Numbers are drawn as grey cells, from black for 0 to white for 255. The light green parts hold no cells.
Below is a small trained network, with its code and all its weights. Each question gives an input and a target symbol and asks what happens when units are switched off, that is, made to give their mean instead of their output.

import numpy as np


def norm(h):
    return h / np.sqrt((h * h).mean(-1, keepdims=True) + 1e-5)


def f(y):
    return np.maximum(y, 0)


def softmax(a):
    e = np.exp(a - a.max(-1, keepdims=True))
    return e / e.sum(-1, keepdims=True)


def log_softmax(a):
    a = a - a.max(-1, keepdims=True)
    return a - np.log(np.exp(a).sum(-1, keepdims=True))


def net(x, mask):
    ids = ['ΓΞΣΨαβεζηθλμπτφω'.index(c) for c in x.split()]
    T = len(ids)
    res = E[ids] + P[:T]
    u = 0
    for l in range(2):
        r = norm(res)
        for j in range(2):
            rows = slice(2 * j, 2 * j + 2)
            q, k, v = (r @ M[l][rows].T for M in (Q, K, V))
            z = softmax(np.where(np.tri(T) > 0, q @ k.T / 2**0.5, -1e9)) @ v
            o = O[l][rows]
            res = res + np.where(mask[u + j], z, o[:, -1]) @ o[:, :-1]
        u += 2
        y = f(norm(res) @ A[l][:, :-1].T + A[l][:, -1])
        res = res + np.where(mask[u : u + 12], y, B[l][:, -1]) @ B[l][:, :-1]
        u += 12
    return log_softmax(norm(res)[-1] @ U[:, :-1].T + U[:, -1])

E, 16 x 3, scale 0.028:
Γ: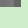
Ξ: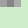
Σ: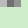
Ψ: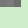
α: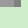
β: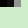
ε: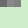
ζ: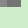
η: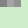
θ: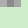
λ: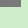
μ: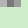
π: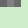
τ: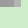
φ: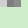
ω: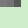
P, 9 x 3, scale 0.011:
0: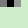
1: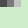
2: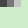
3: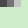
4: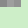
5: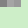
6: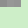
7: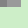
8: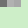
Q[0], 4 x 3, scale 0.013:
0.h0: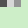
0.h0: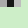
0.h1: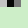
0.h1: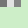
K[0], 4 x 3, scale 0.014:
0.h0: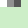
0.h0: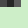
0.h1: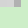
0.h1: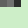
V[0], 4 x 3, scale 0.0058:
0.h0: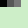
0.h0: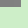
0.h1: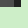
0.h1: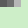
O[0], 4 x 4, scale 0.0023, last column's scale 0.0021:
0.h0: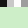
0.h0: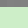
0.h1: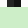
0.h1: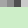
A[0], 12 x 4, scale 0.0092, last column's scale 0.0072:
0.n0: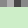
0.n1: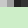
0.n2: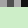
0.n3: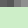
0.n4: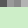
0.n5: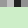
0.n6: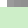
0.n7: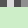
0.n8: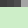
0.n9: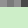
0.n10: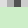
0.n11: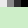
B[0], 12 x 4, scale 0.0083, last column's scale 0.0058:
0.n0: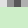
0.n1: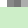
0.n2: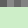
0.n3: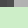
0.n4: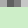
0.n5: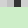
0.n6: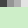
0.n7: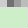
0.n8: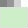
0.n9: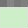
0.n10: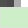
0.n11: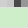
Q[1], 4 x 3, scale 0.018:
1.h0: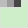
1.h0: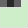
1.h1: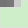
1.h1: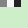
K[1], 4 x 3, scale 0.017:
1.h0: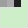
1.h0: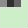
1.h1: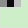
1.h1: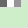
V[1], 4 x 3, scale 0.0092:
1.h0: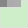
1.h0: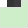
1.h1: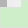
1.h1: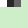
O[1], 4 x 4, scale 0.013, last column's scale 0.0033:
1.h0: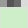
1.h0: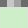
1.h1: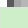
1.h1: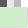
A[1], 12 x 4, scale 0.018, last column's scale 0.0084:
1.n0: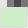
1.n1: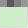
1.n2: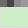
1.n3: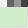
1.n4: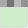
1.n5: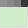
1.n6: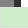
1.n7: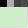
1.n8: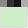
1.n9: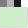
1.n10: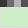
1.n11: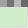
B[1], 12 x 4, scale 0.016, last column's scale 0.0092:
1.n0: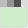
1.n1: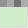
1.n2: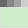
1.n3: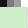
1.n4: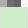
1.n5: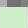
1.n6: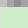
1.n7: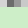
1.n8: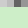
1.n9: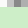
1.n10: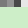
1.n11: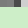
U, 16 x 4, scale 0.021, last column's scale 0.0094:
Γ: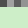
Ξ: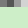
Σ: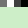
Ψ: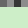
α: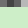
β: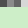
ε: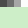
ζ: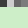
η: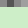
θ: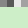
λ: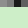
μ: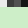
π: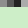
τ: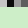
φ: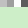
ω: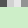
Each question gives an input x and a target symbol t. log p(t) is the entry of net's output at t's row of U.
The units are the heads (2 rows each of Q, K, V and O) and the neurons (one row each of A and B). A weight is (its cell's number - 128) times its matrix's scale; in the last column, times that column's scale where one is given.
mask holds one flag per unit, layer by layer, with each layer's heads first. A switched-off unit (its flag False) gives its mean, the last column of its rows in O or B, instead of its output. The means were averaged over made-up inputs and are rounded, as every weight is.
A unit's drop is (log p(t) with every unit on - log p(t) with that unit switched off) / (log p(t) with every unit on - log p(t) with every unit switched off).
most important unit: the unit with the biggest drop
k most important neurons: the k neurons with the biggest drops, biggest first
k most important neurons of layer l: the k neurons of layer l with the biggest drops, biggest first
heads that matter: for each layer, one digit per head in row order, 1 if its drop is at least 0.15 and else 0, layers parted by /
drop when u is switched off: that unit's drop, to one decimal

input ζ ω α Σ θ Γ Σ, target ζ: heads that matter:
00 / 11
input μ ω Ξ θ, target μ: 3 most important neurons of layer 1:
(1.n3; 1.n4; 1.n11)
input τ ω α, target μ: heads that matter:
00 / 11
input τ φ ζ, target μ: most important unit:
0.n6
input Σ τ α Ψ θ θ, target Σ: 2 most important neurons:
(0.n8; 1.n3)
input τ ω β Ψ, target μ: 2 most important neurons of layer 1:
(1.n8; 1.n3)
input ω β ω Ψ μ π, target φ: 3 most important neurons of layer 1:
(1.n10; 1.n9; 1.n3)
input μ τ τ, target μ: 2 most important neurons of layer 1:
(1.n3; 1.n4)
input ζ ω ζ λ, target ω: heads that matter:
00 / 01
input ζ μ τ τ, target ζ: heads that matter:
00 / 11
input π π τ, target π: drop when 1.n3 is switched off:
0.5
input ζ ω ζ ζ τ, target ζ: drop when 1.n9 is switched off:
0.2
